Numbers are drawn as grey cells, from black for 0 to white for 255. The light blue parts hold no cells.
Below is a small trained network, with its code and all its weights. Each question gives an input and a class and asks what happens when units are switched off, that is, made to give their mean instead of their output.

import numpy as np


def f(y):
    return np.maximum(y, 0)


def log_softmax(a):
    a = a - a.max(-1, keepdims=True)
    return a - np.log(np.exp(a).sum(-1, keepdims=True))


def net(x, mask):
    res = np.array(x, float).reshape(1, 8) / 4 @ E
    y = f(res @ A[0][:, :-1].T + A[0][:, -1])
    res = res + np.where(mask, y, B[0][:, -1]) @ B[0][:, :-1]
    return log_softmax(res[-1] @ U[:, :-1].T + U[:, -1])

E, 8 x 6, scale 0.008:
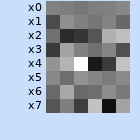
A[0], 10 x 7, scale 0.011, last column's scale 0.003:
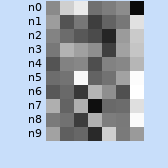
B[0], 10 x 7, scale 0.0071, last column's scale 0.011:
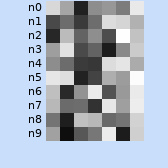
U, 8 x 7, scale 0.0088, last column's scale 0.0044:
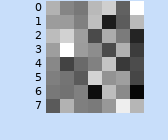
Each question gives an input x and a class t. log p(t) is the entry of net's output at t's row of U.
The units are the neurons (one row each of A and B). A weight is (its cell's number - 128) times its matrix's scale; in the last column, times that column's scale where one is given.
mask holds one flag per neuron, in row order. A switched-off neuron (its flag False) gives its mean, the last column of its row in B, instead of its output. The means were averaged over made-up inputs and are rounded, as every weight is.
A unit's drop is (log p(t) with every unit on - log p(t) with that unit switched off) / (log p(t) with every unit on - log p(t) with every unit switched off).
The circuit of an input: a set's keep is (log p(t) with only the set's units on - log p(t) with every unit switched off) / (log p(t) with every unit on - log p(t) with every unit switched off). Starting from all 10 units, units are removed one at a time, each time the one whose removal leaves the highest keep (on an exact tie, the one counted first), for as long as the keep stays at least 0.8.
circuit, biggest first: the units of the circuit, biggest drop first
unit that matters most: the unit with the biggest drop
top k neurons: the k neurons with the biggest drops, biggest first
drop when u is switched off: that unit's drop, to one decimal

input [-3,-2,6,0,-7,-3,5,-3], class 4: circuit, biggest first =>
[n9 n5]
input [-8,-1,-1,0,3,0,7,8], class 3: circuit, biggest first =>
[n3 n9]
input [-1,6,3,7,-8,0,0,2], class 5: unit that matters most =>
n6
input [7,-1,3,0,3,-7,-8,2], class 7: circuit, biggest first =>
[n2 n9]
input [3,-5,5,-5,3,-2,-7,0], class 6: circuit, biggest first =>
[n6 n7]
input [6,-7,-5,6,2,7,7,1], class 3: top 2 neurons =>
[n9 n3]
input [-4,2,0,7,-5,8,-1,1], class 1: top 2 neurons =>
[n7 n9]
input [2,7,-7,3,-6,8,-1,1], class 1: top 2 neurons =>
[n7 n9]
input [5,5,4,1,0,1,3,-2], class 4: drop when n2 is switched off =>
0.2
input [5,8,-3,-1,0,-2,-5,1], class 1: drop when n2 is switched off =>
0.1
